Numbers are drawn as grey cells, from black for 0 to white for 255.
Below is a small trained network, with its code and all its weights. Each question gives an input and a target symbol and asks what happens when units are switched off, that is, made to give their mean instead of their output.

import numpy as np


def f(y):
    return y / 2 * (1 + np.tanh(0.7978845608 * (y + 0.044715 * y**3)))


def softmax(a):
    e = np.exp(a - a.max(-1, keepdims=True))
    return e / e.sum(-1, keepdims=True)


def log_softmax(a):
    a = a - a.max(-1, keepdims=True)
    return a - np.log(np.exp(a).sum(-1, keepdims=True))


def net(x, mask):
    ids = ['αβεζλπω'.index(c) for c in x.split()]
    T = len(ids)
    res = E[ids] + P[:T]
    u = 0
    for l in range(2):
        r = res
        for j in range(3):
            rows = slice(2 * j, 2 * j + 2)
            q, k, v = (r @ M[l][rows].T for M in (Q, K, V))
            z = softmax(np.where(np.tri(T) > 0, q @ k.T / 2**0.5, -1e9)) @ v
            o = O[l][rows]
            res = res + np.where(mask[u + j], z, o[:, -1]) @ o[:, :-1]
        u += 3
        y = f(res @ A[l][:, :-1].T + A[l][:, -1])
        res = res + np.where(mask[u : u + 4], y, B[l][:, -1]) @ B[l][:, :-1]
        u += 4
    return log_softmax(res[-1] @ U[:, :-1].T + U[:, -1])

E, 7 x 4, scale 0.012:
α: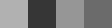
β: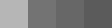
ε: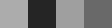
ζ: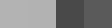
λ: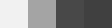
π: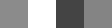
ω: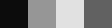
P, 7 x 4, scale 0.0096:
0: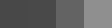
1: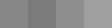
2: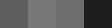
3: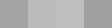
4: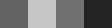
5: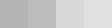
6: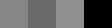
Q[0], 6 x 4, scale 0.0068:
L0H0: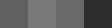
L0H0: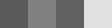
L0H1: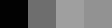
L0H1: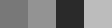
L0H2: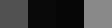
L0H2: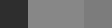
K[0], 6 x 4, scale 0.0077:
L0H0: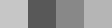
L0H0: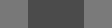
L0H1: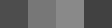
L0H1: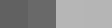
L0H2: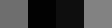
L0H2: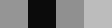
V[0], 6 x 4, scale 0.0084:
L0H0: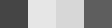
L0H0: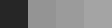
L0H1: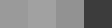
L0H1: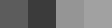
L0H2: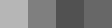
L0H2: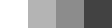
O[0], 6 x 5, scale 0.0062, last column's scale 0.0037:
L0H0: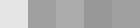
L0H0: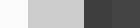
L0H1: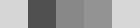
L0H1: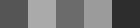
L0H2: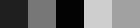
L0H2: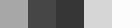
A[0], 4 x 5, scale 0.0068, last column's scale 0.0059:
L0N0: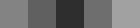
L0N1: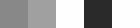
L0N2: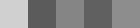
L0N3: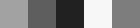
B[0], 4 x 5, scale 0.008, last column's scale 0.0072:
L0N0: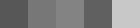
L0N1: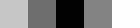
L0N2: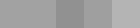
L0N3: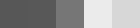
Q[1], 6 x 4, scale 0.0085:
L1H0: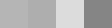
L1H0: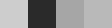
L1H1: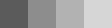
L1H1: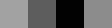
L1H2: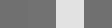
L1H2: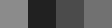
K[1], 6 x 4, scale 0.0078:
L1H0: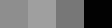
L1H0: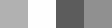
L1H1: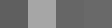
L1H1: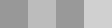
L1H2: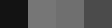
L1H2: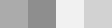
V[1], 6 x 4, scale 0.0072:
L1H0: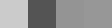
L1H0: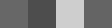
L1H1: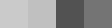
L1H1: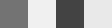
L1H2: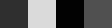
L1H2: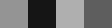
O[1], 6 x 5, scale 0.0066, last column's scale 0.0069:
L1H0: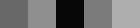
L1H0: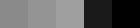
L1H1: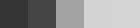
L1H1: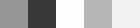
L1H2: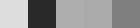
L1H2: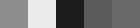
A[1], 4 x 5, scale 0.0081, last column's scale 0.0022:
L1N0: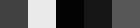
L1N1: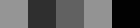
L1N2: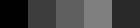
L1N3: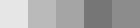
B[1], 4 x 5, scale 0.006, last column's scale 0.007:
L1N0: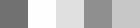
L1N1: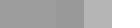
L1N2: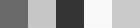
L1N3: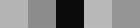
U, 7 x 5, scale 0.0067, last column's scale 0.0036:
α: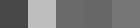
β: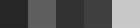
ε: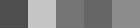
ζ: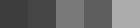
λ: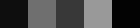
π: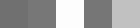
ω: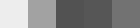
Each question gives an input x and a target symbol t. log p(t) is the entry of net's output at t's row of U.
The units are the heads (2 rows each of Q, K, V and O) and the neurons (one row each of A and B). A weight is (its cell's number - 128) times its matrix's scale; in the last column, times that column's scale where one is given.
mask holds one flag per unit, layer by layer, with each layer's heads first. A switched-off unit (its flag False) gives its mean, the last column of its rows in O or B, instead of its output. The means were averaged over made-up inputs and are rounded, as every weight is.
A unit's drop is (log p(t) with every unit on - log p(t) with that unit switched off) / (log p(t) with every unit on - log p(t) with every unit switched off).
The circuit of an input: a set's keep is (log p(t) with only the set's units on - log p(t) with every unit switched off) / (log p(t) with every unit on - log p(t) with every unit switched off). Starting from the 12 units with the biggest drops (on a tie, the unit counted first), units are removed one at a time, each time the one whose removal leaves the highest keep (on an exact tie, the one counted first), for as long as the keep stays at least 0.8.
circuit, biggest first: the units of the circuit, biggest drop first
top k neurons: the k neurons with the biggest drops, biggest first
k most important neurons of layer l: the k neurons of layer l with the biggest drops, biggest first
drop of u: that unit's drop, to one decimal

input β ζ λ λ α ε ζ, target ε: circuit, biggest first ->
L1H2, L1N0, L1H1
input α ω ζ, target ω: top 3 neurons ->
L0N3, L1N3, L0N2
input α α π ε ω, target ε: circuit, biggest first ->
L0N1, L1N0, L1H2, L1H1
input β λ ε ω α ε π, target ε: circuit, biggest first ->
L1H2, L1N0, L0H0
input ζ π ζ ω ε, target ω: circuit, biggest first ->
L0H0, L0N3, L0N1
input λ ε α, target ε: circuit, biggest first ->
L1H1, L1H2, L1N0
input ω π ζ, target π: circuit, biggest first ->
L1H1, L1H2
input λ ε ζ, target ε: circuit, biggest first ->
L1N0, L1H1, L1H2
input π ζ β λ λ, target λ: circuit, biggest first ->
L0H2, L0H0, L0N3
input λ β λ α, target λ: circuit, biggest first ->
L0H2, L0H0
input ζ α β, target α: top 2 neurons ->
L1N0, L0N1
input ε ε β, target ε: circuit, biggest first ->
L1N0, L1H1, L1H2
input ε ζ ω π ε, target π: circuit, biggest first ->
L1H1, L1H2, L0H0
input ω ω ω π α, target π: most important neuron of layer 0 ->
L0N1
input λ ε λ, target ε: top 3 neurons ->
L1N0, L0N1, L0N0
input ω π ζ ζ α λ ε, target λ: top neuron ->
L1N2
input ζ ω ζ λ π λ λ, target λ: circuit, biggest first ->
L0H0, L0H2, L1H0, L1H1
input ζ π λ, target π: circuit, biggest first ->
L1H2, L1H1
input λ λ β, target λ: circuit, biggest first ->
L1N2, L0H0
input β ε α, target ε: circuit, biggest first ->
L1H1, L1N0, L1H2
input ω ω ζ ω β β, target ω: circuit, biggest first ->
L0H0, L1N3
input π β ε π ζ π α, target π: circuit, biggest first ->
L1H1, L1H2
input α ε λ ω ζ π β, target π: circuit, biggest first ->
L1H1, L1H2, L0H0
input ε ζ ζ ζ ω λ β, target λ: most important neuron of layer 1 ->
L1N2
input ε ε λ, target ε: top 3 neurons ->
L1N0, L0N0, L0N1
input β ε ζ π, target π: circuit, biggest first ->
L0H2, L1H2, L1H1
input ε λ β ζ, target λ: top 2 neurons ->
L0N3, L1N0
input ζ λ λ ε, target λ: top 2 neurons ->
L0N3, L1N2
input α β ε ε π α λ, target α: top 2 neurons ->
L1N0, L0N1
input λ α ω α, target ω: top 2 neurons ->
L0N3, L1N3
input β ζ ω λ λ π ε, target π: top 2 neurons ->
L0N3, L1N1
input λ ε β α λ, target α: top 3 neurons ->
L1N0, L0N1, L0N0
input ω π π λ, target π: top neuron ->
L0N1
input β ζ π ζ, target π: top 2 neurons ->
L0N1, L1N2
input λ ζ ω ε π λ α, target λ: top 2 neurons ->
L1N2, L0N0
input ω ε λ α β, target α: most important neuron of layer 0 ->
L0N3
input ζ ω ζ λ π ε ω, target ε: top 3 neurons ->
L0N1, L1N0, L0N3
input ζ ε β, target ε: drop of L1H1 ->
0.5
